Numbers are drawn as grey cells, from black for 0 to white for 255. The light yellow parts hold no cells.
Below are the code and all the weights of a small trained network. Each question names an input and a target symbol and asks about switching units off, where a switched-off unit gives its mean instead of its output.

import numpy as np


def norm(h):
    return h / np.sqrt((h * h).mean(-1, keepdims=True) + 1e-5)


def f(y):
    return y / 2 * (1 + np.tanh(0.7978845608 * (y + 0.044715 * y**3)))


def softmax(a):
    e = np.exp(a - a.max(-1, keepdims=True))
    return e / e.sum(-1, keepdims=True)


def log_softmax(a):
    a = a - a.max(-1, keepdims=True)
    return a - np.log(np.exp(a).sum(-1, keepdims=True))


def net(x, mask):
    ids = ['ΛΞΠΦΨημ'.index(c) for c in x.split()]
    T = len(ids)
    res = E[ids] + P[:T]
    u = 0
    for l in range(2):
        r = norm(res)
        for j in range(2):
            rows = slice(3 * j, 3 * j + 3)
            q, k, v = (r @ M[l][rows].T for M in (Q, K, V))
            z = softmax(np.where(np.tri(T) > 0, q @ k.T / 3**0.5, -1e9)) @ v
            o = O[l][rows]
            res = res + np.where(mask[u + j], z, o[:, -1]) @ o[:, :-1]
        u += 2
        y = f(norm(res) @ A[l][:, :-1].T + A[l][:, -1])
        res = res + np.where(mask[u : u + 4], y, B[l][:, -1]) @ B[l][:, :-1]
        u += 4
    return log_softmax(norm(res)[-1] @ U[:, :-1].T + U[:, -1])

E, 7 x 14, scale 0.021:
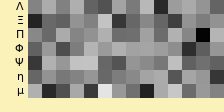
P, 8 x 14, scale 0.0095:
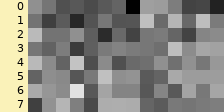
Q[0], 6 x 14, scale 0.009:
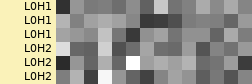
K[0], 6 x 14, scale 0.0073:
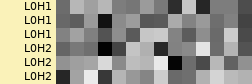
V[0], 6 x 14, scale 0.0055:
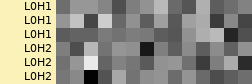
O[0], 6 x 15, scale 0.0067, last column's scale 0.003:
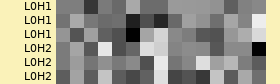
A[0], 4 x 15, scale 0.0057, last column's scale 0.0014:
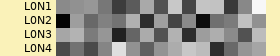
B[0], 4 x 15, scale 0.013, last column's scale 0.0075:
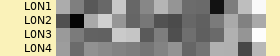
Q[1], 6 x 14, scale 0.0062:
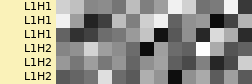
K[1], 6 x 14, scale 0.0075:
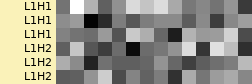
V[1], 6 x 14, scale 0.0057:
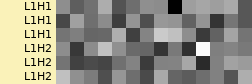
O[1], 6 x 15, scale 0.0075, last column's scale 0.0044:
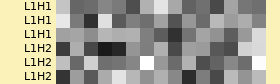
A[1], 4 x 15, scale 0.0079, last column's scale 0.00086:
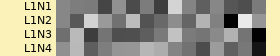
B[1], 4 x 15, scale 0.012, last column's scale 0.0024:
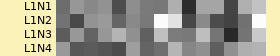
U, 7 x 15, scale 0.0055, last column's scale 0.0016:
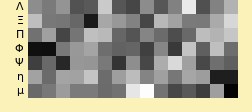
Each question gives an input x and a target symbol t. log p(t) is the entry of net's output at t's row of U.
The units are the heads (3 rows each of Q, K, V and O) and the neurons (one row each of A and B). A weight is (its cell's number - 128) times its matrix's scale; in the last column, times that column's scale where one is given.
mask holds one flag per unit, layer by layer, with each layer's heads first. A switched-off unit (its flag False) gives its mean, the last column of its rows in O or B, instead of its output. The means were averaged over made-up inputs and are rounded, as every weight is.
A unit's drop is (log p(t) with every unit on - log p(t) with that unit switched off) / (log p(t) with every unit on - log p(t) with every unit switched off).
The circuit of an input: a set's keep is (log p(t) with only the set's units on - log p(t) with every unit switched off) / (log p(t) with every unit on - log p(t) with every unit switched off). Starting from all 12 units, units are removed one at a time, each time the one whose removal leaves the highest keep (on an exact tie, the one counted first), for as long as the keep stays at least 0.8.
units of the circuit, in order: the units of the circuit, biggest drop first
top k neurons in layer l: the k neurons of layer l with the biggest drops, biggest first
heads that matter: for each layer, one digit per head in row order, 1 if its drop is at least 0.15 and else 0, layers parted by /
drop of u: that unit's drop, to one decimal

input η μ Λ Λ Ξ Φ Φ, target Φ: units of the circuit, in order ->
(L0N2 L0H2)
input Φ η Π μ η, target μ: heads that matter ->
00 / 10
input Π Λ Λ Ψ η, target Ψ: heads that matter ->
00 / 01
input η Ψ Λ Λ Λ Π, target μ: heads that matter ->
00 / 00
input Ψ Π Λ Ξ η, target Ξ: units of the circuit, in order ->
(L0N1 L0H2 L1H2 L0N2)
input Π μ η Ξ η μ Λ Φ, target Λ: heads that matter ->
01 / 00
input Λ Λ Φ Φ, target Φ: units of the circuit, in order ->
(L0H2 L0N2)
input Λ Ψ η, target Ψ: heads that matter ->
00 / 00
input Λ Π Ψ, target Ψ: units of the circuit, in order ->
(L1H2 L0N1 L0N3)
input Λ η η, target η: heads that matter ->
01 / 01
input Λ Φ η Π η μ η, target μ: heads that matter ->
01 / 10
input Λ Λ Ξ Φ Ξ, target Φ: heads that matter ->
00 / 00
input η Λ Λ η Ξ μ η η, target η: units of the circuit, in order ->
(L0H2 L0N1 L1H2)
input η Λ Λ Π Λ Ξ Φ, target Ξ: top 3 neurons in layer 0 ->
(L0N1 L0N4 L0N3)
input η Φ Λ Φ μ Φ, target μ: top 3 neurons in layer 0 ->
(L0N1 L0N3 L0N4)
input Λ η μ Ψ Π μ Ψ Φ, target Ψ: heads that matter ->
11 / 01
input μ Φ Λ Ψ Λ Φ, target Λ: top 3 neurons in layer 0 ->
(L0N4 L0N1 L0N3)
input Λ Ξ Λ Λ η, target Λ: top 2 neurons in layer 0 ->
(L0N1 L0N3)
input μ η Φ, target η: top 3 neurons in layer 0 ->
(L0N4 L0N1 L0N3)
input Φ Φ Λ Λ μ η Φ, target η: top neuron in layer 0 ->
(L0N4)
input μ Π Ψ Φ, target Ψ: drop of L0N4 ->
0.2
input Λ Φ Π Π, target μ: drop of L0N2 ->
0.0
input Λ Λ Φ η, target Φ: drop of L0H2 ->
1.4
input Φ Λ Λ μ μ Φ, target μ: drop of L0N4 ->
0.1
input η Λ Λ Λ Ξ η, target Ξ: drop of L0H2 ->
0.7
